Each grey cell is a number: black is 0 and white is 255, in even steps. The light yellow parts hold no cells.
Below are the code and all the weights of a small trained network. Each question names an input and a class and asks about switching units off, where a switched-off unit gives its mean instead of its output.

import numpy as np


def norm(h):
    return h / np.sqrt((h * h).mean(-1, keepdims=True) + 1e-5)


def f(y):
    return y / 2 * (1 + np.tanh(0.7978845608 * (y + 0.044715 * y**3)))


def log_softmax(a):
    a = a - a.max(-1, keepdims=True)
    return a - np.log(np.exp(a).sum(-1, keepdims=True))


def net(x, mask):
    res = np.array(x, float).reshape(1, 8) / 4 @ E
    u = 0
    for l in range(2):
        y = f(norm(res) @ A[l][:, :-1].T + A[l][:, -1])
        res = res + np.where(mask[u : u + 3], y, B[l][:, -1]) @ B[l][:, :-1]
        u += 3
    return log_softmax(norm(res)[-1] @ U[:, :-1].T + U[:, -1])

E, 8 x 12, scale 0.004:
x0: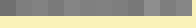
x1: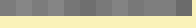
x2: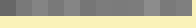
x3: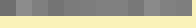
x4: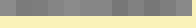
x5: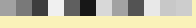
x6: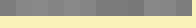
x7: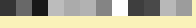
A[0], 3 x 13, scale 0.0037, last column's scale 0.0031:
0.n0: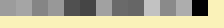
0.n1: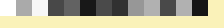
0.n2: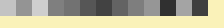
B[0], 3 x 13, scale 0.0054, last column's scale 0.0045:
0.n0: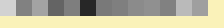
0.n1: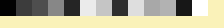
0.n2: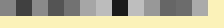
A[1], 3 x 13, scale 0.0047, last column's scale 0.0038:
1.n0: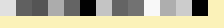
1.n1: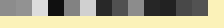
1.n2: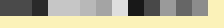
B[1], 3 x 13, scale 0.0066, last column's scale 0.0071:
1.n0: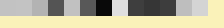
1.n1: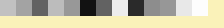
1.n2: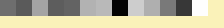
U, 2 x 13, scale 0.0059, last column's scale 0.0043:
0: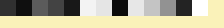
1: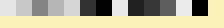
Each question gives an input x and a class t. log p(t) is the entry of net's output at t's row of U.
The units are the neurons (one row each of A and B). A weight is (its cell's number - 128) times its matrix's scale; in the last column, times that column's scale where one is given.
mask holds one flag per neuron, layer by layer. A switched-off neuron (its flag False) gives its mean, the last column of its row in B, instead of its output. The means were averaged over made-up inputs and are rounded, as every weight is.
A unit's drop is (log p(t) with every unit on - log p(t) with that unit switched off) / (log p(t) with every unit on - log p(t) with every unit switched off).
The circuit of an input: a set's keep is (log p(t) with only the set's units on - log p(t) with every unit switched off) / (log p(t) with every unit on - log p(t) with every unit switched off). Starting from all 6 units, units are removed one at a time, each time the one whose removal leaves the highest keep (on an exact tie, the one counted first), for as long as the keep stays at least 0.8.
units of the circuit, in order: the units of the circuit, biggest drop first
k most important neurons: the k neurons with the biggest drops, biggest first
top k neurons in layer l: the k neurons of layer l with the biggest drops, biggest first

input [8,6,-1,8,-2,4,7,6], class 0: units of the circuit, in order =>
[1.n2]
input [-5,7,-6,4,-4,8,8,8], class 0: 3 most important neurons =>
[1.n2; 1.n1; 0.n0]
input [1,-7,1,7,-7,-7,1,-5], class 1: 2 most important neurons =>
[1.n1; 1.n2]
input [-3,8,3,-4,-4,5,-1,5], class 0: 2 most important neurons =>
[1.n2; 1.n1]
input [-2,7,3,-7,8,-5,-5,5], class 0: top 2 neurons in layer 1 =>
[1.n2; 1.n0]
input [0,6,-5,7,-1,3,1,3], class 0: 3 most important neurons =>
[1.n2; 1.n1; 0.n2]
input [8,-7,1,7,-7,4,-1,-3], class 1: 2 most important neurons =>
[1.n0; 0.n0]
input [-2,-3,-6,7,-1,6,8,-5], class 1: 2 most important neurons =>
[1.n0; 0.n0]
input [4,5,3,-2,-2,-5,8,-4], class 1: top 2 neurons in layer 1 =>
[1.n1; 1.n2]
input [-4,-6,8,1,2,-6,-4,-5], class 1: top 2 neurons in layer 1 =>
[1.n1; 1.n2]
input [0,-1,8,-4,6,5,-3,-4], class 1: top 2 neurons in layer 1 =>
[1.n0; 1.n2]
